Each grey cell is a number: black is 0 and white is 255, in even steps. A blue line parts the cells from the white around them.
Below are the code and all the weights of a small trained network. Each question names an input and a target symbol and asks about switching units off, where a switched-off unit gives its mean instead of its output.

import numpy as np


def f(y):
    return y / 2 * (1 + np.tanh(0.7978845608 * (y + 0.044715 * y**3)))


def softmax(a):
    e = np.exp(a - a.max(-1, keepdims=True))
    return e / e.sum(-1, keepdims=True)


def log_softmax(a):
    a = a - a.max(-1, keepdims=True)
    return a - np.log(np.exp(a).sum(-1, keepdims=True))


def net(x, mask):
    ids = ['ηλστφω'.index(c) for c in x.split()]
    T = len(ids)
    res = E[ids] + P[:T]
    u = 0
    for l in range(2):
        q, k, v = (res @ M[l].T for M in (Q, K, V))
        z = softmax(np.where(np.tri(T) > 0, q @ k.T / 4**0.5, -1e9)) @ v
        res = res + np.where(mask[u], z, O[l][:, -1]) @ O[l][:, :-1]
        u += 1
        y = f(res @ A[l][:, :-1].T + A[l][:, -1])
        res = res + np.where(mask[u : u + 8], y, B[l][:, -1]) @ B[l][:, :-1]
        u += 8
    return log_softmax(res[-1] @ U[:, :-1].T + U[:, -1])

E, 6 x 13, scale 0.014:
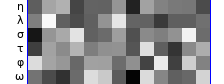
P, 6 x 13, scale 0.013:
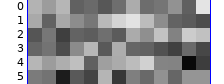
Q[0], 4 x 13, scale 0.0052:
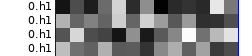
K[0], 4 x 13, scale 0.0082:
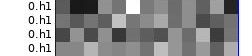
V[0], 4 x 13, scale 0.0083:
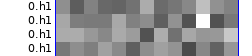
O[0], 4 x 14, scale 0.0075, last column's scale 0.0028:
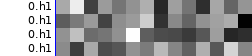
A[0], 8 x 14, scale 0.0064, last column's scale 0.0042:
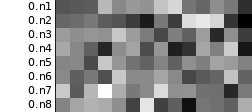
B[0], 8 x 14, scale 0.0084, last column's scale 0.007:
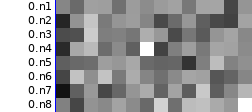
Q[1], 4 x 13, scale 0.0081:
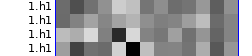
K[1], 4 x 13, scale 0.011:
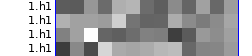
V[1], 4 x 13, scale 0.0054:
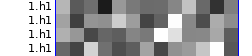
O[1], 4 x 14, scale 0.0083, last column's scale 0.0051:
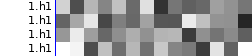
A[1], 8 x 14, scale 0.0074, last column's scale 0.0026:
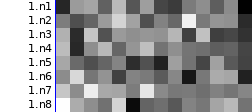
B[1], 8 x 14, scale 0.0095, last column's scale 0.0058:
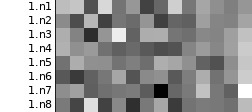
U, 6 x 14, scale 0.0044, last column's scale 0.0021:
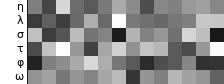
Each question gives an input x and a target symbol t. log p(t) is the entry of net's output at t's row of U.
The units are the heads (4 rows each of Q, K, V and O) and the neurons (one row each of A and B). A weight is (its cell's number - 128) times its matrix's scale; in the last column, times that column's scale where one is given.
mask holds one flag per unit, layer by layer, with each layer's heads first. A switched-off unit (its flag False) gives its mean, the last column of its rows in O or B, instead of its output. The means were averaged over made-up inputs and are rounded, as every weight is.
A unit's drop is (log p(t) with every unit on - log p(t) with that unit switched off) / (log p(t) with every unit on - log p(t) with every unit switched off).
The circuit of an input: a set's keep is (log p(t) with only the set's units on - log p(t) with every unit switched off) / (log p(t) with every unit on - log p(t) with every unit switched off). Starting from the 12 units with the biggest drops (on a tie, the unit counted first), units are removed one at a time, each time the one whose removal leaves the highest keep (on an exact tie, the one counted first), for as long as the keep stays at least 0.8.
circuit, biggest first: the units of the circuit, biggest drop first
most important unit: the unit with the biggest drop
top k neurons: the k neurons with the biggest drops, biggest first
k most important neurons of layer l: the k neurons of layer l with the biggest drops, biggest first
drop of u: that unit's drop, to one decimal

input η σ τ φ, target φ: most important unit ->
0.h1
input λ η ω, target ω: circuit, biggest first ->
1.h1, 1.n1
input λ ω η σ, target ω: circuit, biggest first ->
1.h1, 1.n1
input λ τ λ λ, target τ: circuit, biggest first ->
1.h1, 0.h1, 0.n1
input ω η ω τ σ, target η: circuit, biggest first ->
0.h1, 1.h1, 1.n2, 0.n8
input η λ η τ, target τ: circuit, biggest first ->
1.h1, 0.h1, 0.n1, 0.n6
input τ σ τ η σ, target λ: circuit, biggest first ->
1.n3, 0.n7, 0.h1
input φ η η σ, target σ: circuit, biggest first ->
1.h1, 0.h1
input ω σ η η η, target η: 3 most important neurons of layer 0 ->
0.n4, 0.n3, 0.n8
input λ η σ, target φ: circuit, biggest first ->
0.n2, 0.h1
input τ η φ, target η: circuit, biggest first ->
1.n2, 1.n8
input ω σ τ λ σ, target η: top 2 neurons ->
0.n4, 0.n3
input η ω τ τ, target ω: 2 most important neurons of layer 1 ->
1.n1, 1.n7
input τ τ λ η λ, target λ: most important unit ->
1.n3
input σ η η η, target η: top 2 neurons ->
1.n8, 0.n8
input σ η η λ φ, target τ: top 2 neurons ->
0.n7, 1.n7
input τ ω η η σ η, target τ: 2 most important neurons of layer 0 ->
0.n8, 0.n2
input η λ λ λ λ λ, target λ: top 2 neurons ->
1.n6, 0.n8
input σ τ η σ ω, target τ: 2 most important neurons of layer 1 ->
1.n7, 1.n6
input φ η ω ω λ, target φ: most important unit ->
0.h1
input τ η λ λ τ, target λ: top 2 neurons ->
1.n3, 0.n7
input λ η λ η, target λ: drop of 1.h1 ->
1.2
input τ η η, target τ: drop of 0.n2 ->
0.2
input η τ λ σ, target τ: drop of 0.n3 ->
0.0
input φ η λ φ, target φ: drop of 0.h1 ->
0.8
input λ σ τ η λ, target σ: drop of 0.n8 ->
0.1
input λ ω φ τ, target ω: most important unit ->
1.h1
